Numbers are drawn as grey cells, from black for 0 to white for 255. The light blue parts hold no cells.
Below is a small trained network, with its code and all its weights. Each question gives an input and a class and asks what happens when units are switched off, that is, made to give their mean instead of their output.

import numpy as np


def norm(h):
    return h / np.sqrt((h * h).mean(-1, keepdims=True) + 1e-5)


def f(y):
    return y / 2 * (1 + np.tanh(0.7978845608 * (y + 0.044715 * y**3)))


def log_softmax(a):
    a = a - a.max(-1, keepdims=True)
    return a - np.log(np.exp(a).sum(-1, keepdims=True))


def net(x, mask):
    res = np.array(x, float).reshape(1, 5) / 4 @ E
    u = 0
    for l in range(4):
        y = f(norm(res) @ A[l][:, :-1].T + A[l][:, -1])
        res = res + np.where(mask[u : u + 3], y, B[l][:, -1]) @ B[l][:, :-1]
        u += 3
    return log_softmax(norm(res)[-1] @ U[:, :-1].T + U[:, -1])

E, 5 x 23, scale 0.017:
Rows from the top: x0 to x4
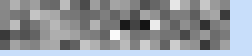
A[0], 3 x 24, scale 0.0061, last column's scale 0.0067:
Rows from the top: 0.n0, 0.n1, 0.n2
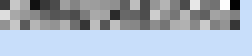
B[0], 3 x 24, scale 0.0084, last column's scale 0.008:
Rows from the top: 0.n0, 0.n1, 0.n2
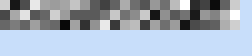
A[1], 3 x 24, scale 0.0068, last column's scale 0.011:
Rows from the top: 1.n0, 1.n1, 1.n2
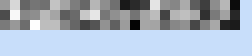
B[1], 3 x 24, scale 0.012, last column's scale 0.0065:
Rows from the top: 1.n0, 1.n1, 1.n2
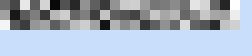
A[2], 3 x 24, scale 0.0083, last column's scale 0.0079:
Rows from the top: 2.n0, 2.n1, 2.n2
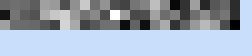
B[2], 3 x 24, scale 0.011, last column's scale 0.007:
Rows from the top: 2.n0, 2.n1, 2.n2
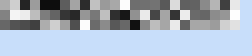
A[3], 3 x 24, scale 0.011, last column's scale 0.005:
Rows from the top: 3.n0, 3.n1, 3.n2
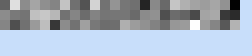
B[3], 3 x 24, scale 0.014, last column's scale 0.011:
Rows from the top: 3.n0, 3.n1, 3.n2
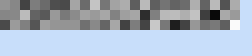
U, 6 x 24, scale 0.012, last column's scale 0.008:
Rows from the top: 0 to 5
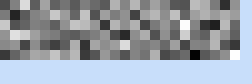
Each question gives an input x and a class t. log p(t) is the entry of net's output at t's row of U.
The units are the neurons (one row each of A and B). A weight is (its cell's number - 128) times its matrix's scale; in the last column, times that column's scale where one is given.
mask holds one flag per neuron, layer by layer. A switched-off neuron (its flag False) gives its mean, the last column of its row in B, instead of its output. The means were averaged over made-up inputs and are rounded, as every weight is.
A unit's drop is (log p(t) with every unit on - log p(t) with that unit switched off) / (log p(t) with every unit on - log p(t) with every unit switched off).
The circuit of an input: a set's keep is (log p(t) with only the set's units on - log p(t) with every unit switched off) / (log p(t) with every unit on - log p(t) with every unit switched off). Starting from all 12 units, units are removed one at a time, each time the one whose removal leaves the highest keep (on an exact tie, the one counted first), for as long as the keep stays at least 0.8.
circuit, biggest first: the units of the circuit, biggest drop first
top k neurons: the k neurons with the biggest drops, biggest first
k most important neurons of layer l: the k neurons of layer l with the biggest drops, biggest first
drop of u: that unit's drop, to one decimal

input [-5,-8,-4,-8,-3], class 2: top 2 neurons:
(0.n0 2.n1)
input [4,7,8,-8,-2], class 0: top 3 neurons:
(1.n0 2.n1 0.n0)
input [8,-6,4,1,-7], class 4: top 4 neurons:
(3.n0 1.n1 0.n2 0.n0)
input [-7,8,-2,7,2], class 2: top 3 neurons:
(1.n2 0.n1 3.n1)
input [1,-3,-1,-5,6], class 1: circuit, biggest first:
(1.n1)
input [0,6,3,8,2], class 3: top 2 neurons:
(2.n1 0.n0)
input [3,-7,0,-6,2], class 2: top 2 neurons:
(0.n0 2.n1)
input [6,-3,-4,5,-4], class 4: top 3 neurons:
(1.n0 0.n2 0.n1)
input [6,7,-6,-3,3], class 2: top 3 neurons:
(1.n2 1.n0 2.n0)
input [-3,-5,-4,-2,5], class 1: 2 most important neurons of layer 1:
(1.n0 1.n1)
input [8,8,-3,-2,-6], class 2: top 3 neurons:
(1.n2 3.n1 2.n0)
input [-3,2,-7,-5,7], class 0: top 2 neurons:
(3.n2 2.n2)
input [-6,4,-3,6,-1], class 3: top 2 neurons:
(2.n1 1.n0)
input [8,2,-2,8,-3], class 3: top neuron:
(2.n1)
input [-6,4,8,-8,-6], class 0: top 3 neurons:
(1.n0 2.n1 1.n1)
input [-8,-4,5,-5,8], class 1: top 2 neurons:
(1.n1 0.n2)
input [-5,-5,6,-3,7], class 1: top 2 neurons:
(1.n1 0.n1)
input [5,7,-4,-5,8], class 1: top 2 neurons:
(1.n1 0.n0)
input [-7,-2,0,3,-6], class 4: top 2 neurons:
(2.n0 1.n1)
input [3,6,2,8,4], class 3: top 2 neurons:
(2.n1 0.n0)
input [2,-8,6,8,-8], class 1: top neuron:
(2.n2)
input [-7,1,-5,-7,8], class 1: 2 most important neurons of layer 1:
(1.n1 1.n0)
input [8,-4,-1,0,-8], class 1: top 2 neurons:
(2.n2 2.n0)
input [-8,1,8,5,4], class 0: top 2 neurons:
(1.n0 0.n2)
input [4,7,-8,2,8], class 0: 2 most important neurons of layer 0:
(0.n0 0.n1)
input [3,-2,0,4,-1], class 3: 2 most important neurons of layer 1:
(1.n2 1.n1)
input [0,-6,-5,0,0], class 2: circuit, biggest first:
(0.n0)
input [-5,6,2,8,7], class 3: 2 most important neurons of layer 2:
(2.n1 2.n2)
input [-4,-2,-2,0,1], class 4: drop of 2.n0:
0.6
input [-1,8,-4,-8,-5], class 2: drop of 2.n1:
0.3
